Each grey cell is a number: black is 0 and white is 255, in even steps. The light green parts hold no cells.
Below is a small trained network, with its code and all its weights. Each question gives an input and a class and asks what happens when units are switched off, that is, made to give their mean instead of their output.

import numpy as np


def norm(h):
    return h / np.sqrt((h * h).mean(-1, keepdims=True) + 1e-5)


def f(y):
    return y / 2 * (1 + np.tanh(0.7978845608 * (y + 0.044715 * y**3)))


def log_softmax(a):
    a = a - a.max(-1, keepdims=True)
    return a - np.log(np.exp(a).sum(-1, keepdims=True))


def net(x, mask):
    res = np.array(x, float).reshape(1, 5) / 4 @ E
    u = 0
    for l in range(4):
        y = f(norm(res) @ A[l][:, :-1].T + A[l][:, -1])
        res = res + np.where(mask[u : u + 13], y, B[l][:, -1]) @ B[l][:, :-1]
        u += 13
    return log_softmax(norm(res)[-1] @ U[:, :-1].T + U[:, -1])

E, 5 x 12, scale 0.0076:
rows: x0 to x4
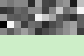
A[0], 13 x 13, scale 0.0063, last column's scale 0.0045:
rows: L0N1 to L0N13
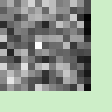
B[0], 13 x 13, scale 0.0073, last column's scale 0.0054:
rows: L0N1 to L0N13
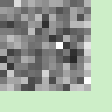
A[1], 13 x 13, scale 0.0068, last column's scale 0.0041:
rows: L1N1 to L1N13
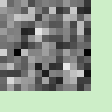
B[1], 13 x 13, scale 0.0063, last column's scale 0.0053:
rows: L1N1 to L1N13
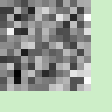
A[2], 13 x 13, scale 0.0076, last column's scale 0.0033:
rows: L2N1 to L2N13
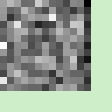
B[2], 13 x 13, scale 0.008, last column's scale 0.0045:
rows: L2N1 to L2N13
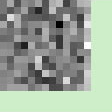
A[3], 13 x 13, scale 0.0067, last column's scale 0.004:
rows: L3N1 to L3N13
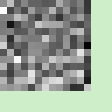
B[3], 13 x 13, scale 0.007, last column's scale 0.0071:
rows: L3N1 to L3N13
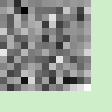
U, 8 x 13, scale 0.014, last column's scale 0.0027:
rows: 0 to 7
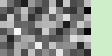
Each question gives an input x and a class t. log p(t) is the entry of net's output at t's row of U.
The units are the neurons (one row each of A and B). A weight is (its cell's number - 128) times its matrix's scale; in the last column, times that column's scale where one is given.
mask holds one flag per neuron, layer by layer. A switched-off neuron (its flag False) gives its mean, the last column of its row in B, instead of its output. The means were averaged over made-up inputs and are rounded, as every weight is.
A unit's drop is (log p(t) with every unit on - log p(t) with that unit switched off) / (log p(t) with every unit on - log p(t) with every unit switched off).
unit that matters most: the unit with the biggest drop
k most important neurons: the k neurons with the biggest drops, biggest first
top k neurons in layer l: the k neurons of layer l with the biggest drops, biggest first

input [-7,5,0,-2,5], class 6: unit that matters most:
L1N2
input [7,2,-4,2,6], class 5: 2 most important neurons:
[L0N4; L1N11]
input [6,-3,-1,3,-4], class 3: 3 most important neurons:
[L0N13; L2N1; L1N5]
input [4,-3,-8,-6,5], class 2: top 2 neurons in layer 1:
[L1N3; L1N10]
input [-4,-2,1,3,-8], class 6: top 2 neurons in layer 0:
[L0N3; L0N1]
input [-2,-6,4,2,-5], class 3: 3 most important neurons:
[L1N5; L0N13; L2N1]
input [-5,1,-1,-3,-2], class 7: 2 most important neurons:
[L0N1; L3N12]
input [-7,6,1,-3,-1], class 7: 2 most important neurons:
[L0N1; L0N8]
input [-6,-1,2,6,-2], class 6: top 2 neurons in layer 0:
[L0N3; L0N6]
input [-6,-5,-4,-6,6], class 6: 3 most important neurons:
[L1N2; L0N1; L1N3]
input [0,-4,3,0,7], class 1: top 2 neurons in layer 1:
[L1N7; L1N13]
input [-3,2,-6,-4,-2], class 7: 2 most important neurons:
[L0N1; L3N12]
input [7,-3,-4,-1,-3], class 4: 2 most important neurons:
[L0N8; L1N4]
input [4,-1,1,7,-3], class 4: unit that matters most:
L0N7
